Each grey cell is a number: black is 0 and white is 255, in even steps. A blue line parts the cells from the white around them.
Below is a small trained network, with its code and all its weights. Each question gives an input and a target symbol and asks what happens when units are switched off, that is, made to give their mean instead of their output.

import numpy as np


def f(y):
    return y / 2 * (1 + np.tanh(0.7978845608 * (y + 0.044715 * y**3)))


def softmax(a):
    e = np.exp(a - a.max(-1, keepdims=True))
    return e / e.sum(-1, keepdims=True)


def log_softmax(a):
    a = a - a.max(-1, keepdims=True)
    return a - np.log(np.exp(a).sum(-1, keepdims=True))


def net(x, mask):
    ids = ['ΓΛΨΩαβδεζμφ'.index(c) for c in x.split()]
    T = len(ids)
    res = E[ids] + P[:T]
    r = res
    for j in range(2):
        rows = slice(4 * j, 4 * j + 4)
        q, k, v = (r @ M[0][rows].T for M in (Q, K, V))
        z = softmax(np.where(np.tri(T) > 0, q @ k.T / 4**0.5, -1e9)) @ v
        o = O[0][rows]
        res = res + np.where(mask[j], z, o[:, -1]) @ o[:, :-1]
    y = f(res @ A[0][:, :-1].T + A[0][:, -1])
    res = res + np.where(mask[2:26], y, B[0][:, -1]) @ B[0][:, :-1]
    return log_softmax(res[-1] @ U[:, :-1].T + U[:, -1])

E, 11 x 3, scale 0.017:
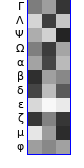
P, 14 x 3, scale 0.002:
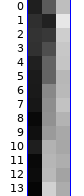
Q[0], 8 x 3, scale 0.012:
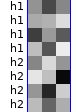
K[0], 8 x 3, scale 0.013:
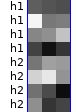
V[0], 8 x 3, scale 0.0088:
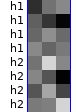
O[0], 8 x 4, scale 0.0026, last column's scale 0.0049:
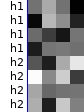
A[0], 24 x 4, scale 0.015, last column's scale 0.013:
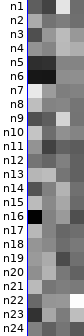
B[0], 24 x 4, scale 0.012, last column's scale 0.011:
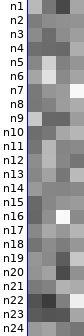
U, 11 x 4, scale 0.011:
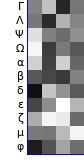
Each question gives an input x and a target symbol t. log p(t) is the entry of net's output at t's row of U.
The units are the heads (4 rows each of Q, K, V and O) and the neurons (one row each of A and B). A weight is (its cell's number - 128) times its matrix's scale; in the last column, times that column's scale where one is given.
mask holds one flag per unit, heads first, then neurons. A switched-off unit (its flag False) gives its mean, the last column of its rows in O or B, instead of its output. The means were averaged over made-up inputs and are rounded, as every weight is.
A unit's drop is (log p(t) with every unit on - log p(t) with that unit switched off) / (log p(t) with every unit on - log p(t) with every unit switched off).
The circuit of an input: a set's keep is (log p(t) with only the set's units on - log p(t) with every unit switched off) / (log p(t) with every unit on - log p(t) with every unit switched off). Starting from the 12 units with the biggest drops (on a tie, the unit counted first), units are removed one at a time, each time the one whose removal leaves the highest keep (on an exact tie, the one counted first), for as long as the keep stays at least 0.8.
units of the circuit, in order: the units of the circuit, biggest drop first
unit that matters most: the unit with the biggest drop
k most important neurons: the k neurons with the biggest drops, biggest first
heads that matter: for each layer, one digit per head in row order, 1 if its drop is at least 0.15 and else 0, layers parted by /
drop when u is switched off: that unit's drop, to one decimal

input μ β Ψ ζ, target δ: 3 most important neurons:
n6, n23, n5
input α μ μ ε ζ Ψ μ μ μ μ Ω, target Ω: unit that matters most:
h2
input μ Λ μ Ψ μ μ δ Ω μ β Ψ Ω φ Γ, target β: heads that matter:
00
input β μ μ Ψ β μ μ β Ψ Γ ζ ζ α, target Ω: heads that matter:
10
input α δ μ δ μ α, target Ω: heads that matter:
00
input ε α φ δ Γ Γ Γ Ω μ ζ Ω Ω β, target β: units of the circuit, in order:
n7, n23
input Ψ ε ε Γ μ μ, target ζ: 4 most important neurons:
n22, n11, n23, n17
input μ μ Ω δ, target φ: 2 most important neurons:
n23, n16
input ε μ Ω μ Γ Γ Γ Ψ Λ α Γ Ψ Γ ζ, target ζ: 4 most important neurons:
n6, n5, n16, n4
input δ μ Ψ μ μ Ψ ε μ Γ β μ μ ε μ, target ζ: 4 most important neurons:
n22, n23, n11, n17
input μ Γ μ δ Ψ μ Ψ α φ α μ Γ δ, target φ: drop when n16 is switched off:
0.4
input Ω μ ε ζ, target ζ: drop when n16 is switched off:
0.1
